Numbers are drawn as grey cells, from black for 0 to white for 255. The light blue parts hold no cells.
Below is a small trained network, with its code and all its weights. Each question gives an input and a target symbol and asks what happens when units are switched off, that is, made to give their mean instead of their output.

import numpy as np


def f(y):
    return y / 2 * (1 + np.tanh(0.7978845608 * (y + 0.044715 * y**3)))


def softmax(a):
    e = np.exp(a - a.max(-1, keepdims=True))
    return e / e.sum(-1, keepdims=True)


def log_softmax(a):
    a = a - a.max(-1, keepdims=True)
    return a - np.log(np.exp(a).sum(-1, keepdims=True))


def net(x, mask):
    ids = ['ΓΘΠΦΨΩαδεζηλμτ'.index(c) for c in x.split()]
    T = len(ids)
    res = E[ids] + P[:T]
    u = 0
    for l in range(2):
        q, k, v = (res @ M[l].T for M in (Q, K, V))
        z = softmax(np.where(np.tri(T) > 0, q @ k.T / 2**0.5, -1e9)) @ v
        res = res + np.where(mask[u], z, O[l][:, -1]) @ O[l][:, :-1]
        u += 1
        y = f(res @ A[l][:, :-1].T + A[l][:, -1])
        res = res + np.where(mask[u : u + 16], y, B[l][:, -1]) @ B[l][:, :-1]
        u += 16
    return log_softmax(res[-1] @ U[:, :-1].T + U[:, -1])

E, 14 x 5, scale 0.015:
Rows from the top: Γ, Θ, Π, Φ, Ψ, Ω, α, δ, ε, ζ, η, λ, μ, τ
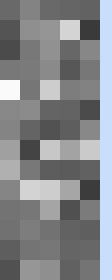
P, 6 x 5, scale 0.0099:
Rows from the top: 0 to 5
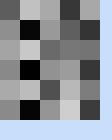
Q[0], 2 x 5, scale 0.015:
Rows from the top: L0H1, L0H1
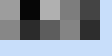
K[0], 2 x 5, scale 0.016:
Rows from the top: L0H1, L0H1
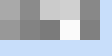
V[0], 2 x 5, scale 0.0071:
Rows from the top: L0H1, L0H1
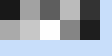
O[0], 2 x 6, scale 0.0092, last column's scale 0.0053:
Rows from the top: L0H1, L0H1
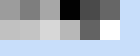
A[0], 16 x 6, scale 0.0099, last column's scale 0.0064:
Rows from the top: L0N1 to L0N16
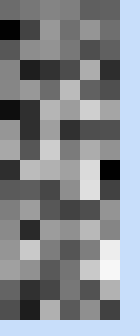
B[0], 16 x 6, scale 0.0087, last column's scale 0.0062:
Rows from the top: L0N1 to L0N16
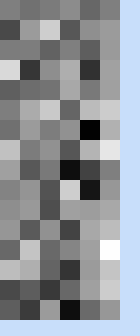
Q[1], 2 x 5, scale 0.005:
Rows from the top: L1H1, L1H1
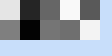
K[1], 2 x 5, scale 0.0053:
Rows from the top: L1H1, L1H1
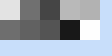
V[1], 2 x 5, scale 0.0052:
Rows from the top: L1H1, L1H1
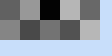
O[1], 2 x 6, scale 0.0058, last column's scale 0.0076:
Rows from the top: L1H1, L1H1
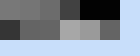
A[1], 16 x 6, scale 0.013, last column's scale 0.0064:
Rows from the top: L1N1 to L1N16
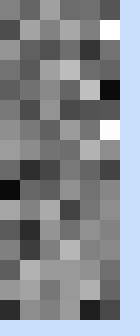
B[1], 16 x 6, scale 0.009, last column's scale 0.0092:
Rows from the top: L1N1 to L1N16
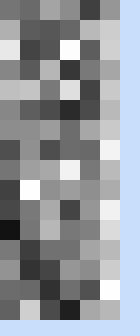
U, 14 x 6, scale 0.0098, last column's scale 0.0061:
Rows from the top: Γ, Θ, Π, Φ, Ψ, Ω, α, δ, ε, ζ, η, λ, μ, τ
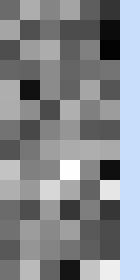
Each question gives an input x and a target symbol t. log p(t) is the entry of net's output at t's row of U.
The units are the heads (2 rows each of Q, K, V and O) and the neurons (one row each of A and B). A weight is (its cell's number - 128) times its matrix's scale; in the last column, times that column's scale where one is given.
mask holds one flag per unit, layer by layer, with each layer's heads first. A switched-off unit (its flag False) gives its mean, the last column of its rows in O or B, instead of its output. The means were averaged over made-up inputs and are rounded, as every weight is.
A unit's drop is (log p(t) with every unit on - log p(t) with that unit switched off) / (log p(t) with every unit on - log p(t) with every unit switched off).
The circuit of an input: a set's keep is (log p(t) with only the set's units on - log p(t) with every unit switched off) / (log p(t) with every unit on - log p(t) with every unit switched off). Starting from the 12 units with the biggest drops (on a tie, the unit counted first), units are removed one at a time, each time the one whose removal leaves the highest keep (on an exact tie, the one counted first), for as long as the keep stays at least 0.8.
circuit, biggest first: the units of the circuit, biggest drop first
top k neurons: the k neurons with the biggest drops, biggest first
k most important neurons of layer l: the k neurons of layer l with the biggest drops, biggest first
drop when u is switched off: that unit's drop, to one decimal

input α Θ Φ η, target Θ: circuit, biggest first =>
(L0H1 L0N7 L1N6)
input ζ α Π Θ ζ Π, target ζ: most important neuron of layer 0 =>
(L0N8)
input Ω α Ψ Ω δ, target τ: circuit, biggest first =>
(L1N3 L0N14)
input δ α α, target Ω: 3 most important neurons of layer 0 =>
(L0N4 L0N10 L0N14)
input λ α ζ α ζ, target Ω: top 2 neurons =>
(L0N7 L1N11)
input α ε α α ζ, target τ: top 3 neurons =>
(L1N16 L0N8 L1N3)
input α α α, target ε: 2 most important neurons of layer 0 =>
(L0N4 L0N10)
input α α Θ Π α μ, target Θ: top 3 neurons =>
(L1N3 L1N6 L0N7)
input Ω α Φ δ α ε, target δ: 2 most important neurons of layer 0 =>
(L0N12 L0N15)
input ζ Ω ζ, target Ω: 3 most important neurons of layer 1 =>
(L1N14 L1N11 L1N12)
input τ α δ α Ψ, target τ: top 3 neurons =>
(L1N3 L0N14 L1N5)
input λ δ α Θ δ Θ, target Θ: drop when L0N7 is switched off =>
0.1
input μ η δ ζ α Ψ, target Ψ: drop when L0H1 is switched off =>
0.2
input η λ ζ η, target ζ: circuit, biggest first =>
(L0H1)
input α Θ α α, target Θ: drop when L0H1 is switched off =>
1.3
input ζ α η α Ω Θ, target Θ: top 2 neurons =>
(L1N3 L0N7)
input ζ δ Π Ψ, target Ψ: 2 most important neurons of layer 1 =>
(L1N13 L1N4)
